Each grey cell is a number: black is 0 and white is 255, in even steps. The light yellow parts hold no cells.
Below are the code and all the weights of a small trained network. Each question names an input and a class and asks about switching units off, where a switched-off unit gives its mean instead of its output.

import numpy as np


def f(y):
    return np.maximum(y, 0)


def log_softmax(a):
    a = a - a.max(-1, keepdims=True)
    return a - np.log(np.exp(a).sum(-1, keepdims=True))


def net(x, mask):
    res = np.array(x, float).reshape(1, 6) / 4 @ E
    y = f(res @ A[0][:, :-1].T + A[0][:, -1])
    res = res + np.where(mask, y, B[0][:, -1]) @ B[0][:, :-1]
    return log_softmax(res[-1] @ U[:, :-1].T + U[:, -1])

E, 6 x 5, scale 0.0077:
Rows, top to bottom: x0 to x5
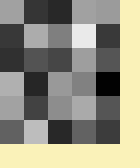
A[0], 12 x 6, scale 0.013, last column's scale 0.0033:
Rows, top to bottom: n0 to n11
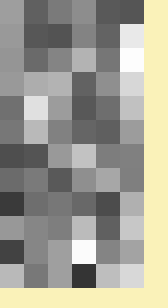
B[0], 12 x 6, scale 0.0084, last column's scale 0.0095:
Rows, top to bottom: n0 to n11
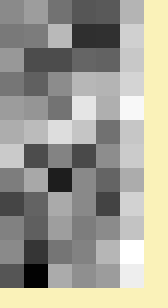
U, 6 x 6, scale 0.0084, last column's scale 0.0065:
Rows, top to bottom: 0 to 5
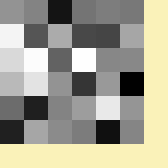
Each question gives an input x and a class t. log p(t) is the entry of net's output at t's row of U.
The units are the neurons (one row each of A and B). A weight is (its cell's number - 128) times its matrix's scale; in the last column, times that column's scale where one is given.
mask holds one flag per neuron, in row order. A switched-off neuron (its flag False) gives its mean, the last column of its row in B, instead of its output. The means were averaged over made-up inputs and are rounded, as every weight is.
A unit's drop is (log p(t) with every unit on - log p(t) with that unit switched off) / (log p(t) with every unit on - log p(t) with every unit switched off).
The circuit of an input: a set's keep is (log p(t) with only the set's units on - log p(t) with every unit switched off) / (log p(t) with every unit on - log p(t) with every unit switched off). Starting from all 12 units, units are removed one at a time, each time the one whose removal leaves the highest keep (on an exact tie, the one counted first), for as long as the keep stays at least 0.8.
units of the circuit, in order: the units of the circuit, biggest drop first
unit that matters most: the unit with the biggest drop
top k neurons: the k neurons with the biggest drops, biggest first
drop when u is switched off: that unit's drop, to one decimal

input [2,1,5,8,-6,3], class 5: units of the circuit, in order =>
[n8; n10]
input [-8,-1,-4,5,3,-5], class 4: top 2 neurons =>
[n3; n11]
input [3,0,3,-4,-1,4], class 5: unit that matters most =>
n4
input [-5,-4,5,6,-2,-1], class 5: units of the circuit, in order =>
[n6; n10; n8]
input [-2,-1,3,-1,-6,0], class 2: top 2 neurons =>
[n10; n11]
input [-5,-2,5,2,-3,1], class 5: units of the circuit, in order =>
[n10; n6]
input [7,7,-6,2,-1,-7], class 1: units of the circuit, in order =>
[n11; n4]
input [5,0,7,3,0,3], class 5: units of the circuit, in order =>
[n8; n1]
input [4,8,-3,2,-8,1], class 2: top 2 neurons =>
[n11; n1]
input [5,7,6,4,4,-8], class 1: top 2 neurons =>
[n6; n1]
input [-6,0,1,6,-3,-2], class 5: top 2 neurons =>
[n10; n6]
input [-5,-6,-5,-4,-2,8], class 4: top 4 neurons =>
[n11; n3; n7; n0]
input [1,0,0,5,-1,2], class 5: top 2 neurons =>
[n6; n10]
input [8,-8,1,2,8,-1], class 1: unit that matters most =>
n1
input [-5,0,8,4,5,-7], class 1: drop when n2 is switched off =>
0.0
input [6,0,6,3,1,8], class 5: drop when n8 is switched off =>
0.1
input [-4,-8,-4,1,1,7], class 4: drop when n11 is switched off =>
0.6
